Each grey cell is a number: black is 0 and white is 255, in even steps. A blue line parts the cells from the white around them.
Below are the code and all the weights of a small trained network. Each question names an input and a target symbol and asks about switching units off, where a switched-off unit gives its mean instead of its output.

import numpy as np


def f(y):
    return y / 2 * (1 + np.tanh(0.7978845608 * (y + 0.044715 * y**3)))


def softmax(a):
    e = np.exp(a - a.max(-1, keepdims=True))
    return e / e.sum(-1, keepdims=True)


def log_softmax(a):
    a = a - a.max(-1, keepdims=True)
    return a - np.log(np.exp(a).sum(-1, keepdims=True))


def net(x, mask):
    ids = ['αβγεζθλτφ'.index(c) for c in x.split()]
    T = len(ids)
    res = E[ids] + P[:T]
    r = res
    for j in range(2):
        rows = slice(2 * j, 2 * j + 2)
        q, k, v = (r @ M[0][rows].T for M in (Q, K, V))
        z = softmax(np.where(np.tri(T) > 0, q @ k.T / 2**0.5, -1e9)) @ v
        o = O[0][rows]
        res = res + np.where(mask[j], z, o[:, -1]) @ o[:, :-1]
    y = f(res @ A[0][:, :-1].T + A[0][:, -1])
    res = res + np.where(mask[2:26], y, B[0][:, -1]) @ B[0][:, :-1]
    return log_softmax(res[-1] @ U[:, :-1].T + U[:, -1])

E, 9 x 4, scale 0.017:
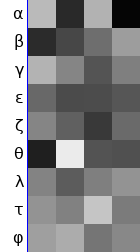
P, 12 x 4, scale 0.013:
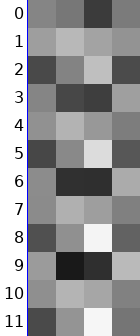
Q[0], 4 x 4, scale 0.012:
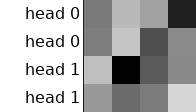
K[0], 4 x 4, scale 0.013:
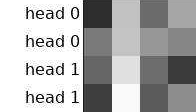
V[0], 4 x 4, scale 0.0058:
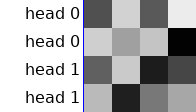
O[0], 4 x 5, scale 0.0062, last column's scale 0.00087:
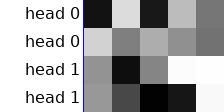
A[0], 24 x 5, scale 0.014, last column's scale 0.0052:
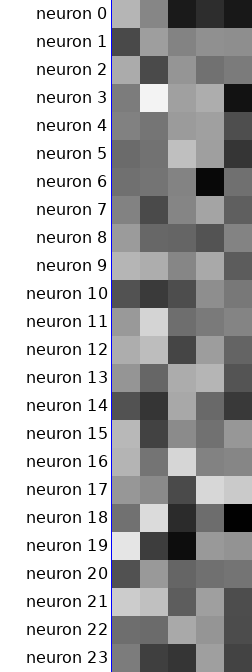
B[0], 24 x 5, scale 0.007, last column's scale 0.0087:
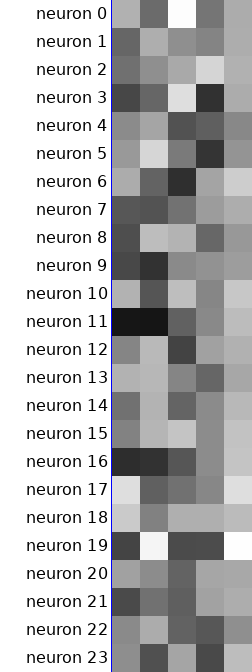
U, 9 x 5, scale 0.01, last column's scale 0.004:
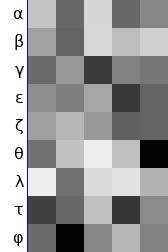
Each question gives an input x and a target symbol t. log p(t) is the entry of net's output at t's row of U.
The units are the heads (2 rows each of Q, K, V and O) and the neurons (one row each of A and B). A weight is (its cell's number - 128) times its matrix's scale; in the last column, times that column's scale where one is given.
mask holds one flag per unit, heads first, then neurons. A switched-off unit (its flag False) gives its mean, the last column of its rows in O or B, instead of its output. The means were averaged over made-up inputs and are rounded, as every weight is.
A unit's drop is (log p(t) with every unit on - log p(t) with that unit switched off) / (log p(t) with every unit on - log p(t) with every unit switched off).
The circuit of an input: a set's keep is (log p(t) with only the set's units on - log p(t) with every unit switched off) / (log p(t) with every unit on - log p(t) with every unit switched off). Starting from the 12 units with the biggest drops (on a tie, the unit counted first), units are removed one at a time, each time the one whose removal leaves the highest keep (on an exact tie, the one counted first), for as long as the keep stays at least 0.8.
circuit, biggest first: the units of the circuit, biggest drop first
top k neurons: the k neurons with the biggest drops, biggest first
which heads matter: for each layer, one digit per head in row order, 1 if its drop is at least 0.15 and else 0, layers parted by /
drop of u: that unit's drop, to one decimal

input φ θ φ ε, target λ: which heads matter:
01
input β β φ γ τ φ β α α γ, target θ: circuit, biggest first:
(head 0; neuron 19; neuron 15; neuron 2)
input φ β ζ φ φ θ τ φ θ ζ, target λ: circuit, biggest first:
(head 1; neuron 17)
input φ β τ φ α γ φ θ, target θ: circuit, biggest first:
(neuron 18; head 0)
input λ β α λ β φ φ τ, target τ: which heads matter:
00
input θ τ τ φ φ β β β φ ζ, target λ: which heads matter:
01
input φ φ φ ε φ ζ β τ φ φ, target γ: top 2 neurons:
(neuron 19; neuron 0)
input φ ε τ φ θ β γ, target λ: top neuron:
(neuron 17)
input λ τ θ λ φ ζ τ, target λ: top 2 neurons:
(neuron 13; neuron 17)
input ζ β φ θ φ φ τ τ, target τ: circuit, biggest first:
(neuron 3; neuron 17; head 0; neuron 18)
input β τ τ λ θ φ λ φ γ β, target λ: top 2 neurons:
(neuron 10; neuron 17)
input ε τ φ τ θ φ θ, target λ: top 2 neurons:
(neuron 18; neuron 0)
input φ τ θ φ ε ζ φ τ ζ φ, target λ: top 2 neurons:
(neuron 17; neuron 13)
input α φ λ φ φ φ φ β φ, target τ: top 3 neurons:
(neuron 17; neuron 3; neuron 18)
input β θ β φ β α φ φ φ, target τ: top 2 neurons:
(neuron 3; neuron 11)
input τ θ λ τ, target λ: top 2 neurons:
(neuron 13; neuron 19)
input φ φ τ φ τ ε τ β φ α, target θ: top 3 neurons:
(neuron 2; neuron 15; neuron 19)
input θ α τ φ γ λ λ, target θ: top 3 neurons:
(neuron 19; neuron 15; neuron 2)
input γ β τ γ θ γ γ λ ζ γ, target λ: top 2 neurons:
(neuron 17; neuron 10)
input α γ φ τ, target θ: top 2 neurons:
(neuron 15; neuron 2)
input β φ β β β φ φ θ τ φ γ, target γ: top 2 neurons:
(neuron 12; neuron 10)
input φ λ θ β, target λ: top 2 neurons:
(neuron 17; neuron 10)
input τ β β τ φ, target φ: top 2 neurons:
(neuron 11; neuron 19)
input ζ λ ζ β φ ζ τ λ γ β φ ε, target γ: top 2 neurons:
(neuron 6; neuron 14)
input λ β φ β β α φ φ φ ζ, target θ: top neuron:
(neuron 19)
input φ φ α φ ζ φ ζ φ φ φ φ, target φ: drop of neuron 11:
0.4
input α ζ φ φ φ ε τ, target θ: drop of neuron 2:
0.4
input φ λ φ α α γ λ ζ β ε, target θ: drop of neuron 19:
0.3
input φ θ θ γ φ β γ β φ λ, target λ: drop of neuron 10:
0.2
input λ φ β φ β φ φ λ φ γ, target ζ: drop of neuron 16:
0.1
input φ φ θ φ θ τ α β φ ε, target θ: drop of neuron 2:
0.3
